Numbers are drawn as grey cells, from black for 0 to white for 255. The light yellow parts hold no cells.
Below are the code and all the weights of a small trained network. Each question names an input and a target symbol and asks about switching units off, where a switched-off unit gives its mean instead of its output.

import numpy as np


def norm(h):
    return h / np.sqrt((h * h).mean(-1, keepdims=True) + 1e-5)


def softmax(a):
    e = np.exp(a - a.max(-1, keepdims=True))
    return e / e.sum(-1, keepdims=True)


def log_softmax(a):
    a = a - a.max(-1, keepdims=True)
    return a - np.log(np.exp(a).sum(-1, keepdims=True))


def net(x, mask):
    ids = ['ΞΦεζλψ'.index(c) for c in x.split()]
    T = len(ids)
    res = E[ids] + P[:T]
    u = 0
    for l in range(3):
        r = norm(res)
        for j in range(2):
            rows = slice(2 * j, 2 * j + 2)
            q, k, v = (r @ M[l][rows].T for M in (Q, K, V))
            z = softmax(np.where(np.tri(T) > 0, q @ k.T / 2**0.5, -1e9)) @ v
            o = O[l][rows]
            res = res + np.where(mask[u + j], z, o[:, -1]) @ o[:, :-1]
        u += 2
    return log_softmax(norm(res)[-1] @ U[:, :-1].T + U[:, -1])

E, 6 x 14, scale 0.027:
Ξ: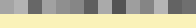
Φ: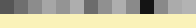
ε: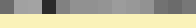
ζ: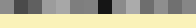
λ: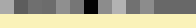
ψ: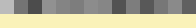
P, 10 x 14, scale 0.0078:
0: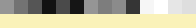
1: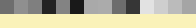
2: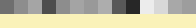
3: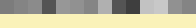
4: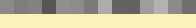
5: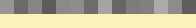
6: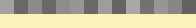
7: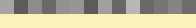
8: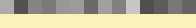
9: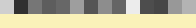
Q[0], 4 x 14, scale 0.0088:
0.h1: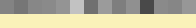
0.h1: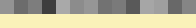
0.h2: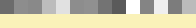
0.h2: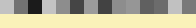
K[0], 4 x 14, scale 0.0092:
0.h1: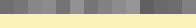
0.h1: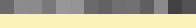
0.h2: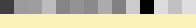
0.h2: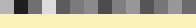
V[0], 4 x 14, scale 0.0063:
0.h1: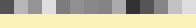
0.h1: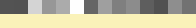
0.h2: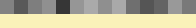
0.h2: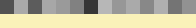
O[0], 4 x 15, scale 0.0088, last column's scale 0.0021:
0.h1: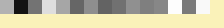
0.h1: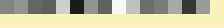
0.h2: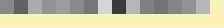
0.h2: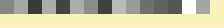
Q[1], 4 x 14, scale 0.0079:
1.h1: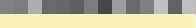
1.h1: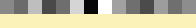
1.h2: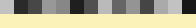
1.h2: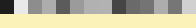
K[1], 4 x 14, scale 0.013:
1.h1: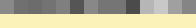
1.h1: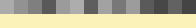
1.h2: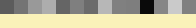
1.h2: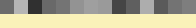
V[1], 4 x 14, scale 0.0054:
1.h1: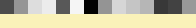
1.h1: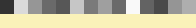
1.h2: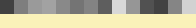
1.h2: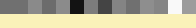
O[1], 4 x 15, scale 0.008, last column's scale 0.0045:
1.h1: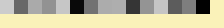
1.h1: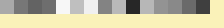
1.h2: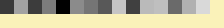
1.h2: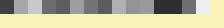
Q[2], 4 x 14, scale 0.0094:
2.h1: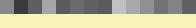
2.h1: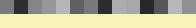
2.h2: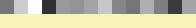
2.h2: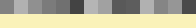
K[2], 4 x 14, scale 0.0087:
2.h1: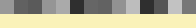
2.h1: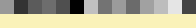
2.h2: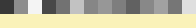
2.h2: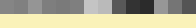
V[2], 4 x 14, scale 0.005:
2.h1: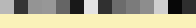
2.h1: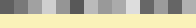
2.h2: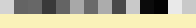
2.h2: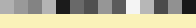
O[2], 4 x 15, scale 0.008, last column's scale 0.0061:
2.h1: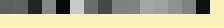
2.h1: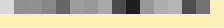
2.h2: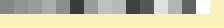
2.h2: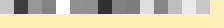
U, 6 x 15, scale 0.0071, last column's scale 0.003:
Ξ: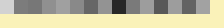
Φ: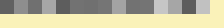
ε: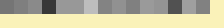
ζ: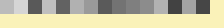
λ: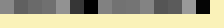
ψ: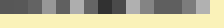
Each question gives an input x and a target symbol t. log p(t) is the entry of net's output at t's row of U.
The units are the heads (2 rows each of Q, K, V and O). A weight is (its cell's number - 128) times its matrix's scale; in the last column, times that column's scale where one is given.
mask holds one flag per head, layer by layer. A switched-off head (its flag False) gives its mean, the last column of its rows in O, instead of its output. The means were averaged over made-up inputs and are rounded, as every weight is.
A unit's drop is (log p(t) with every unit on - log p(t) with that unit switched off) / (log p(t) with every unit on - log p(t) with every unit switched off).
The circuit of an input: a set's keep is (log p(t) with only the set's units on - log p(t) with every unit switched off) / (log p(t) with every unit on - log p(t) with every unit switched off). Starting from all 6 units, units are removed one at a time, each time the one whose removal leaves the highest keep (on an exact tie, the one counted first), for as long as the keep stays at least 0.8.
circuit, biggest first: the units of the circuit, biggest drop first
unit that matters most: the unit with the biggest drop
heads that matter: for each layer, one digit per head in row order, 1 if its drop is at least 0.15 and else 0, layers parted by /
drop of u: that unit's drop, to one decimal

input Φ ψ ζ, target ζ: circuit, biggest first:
[0.h1, 0.h2, 2.h1]
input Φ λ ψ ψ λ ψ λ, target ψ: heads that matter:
01 / 11 / 00
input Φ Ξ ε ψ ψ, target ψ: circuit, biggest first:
[1.h2, 0.h1, 2.h1]
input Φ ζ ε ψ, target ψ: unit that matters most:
1.h2
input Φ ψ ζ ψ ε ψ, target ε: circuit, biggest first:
[1.h1, 1.h2, 0.h1]
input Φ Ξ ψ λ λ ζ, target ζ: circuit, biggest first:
[0.h2, 0.h1, 2.h1]
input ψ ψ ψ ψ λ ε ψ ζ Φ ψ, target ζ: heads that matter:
10 / 01 / 00
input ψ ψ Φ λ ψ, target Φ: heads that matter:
11 / 01 / 01
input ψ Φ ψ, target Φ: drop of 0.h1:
1.1
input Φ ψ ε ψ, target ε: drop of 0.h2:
0.4
